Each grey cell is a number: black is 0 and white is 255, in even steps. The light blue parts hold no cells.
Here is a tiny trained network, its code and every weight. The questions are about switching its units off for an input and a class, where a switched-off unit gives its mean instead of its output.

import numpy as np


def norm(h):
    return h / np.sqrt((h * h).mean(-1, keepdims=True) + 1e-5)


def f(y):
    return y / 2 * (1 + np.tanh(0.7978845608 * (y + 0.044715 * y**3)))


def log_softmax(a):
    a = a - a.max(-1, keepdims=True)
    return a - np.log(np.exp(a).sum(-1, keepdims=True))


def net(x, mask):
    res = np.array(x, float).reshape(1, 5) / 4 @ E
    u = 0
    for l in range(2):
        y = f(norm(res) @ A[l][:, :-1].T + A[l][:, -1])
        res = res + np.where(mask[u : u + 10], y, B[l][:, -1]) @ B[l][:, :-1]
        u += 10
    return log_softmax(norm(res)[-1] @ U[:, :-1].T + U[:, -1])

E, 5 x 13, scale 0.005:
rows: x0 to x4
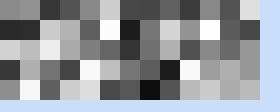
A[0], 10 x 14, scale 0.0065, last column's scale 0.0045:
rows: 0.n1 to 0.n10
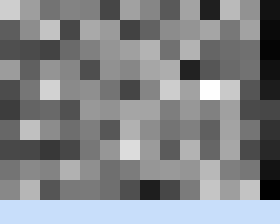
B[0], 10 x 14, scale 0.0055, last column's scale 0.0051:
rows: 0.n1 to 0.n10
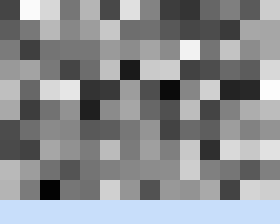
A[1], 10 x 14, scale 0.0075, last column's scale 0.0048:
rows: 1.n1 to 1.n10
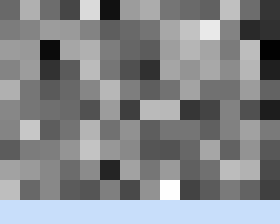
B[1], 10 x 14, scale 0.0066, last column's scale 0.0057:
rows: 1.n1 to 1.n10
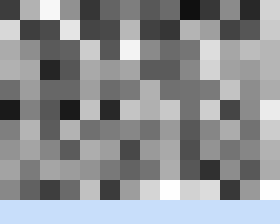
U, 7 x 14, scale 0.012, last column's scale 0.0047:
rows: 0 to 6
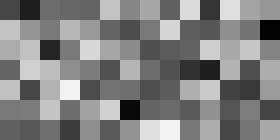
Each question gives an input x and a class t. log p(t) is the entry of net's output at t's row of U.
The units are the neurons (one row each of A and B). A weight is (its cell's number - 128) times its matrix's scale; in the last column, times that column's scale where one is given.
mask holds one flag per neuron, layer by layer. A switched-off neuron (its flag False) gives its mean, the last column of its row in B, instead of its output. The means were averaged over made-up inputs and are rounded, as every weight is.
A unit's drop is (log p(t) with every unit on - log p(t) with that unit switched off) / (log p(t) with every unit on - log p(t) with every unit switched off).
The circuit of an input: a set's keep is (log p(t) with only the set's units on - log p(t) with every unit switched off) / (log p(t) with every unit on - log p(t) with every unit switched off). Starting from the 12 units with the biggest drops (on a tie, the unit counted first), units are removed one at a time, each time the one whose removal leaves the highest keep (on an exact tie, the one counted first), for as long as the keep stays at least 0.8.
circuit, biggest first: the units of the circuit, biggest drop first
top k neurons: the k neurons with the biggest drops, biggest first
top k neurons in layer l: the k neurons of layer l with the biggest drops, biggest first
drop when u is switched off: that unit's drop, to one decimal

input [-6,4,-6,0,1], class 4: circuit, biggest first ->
(0.n5)
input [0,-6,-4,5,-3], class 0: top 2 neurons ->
(0.n8 0.n3)
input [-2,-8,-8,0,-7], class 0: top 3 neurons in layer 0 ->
(0.n8 0.n3 0.n6)
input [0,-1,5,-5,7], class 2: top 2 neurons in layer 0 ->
(0.n10 0.n5)
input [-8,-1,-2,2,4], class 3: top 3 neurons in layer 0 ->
(0.n1 0.n7 0.n10)
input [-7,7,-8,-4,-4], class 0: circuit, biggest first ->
(0.n8 0.n6)
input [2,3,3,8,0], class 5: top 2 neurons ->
(0.n2 0.n5)
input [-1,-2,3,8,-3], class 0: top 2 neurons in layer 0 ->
(0.n6 0.n8)
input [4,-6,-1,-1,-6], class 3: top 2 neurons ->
(0.n1 1.n1)
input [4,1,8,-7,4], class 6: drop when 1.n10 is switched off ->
0.1
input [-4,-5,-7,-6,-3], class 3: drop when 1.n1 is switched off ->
0.3
